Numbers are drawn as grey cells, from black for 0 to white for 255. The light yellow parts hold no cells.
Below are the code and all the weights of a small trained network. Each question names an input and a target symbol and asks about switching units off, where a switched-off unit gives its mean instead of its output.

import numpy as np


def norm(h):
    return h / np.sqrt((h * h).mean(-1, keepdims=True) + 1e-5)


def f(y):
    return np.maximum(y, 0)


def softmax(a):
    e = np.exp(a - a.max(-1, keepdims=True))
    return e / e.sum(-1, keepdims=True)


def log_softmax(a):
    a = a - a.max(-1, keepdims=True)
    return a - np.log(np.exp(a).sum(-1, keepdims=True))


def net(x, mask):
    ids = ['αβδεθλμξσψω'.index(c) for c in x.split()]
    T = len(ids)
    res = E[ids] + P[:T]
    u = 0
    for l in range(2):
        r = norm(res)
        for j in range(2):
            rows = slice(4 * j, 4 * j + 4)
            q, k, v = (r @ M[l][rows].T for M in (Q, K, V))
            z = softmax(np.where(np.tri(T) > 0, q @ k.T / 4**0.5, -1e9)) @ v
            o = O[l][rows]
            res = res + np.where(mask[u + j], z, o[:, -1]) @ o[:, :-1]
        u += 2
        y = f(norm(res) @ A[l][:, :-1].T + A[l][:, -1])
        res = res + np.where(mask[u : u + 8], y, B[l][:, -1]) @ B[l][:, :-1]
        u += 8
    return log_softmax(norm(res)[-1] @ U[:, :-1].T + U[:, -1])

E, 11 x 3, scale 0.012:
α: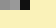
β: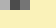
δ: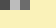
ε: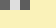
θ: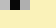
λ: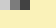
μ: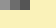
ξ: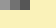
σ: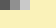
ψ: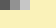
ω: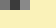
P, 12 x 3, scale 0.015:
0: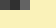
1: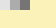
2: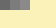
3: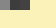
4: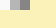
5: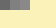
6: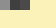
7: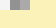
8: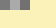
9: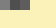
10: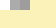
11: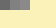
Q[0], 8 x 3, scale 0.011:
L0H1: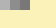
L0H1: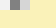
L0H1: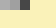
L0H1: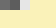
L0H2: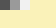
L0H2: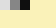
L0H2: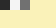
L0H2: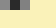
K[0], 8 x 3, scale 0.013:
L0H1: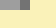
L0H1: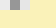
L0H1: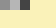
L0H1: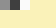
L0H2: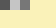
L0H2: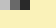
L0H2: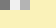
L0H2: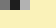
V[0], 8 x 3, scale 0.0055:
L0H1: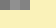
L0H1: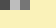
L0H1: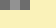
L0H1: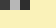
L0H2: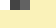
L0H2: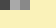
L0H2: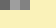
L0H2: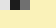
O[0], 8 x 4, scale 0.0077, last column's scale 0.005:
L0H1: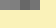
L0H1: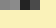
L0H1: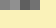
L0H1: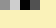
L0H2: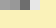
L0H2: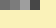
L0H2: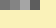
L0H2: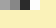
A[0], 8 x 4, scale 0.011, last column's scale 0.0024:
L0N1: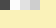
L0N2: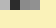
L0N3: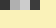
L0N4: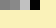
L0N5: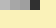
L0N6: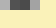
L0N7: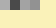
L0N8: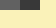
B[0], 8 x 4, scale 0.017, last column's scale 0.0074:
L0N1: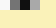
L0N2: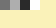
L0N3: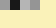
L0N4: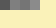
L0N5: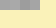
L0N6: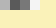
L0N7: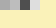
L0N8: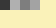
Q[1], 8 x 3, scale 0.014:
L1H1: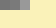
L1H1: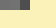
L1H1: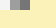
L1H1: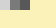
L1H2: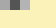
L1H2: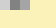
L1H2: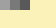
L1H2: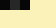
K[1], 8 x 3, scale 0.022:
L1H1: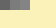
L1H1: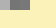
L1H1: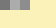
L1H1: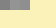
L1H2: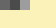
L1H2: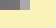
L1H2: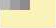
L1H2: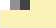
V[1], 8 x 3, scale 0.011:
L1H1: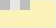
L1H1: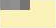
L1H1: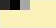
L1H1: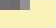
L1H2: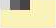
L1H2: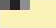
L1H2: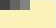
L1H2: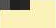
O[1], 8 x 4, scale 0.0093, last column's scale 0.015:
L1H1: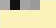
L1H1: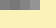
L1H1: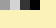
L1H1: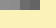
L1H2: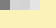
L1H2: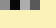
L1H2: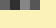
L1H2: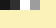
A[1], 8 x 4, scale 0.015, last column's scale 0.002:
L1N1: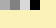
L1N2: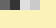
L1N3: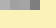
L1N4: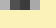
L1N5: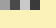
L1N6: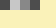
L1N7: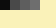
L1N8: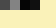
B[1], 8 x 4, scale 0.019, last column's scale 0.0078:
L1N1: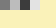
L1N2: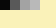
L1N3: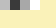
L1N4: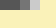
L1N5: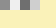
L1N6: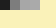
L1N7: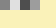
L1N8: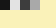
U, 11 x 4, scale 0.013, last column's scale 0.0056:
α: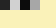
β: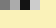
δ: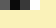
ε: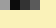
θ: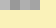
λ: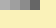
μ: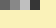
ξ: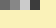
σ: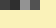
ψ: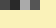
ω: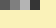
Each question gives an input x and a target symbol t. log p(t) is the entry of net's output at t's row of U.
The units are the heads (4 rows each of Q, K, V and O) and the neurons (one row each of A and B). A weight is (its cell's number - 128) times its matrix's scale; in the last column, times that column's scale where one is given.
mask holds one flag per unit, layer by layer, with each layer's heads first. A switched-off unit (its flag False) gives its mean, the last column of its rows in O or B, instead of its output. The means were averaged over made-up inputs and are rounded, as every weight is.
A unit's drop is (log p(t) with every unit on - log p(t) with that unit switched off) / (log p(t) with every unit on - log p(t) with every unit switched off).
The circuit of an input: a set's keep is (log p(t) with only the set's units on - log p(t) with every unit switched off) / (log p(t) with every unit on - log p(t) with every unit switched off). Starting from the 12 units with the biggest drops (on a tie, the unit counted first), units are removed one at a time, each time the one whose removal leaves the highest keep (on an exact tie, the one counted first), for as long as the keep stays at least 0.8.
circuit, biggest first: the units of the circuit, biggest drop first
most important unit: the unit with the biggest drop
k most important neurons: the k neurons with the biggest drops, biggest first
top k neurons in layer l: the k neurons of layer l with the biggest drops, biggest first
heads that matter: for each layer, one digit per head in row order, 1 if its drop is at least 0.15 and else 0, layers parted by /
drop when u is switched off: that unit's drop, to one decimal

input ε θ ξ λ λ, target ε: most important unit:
L0H1
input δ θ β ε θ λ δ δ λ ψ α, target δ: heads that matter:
11 / 01
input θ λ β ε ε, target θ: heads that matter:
00 / 00
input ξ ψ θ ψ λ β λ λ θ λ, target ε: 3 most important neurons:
(L0N6, L1N5, L1N1)
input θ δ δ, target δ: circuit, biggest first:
(L0N1, L1N4, L0N3)
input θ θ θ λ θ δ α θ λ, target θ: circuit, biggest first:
(L0N2, L1N3)
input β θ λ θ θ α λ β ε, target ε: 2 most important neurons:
(L0N1, L0N2)
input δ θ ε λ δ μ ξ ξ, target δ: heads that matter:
11 / 01
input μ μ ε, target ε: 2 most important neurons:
(L0N1, L1N4)
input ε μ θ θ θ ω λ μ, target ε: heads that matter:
11 / 01
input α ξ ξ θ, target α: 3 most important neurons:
(L0N2, L1N8, L0N8)
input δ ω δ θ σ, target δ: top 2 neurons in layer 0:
(L0N1, L0N7)
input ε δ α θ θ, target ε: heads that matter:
01 / 01
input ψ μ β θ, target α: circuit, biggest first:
(L1N3)
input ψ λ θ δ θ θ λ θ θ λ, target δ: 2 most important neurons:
(L0N6, L1N5)
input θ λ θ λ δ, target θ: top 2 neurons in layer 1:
(L1N3, L1N8)
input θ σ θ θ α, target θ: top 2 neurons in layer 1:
(L1N3, L1N8)
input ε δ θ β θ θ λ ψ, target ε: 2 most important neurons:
(L0N1, L0N8)
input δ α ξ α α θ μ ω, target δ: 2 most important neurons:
(L0N2, L0N8)
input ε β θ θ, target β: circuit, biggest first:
(L0N2)
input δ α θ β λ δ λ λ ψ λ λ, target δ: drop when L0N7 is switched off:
0.2
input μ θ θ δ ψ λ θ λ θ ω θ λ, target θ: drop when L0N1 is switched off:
0.3
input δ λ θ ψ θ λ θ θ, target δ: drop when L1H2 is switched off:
0.8
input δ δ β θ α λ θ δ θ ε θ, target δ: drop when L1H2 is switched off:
0.7
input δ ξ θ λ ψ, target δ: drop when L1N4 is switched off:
0.2
